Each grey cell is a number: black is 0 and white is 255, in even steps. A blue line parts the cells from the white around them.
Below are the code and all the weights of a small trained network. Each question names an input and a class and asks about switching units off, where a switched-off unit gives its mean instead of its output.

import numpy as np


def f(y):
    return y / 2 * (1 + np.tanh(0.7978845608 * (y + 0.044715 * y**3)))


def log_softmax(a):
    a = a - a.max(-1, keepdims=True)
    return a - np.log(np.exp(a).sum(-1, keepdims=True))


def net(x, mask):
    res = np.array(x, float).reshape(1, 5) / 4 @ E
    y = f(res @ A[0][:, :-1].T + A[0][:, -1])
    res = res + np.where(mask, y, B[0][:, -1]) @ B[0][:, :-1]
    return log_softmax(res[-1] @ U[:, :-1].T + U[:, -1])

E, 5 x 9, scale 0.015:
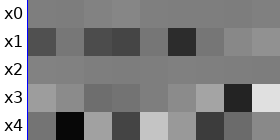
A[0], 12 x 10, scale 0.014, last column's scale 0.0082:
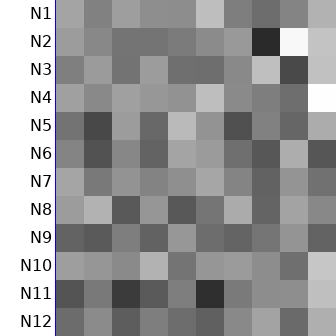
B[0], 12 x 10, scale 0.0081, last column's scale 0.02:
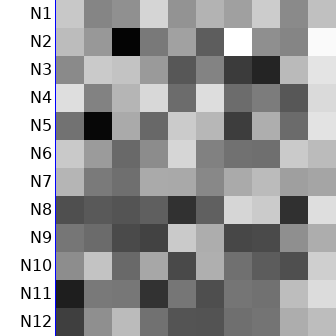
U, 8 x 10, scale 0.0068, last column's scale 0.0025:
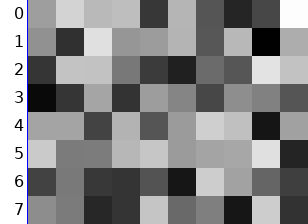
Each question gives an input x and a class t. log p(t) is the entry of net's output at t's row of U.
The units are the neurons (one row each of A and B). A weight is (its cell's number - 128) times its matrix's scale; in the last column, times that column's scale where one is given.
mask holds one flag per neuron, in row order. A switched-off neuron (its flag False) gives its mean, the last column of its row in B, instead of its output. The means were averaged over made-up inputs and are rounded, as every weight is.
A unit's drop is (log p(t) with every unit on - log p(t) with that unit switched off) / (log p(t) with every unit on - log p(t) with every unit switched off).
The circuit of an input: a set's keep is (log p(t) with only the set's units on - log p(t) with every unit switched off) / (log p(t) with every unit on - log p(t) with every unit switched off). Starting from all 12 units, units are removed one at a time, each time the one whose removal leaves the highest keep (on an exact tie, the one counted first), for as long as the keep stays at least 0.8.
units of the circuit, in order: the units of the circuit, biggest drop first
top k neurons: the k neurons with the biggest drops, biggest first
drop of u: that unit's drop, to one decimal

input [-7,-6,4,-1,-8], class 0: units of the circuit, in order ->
(N3)
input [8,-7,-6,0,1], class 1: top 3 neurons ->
(N2; N3; N4)
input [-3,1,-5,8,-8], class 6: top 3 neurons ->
(N4; N8; N1)
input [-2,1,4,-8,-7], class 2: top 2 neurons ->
(N12; N4)
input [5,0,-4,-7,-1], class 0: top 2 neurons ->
(N11; N3)
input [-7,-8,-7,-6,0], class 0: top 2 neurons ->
(N3; N10)
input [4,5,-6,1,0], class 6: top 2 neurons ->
(N3; N5)
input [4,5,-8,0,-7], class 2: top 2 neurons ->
(N3; N2)
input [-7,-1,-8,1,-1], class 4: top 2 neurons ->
(N3; N5)
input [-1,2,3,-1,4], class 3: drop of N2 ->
0.4
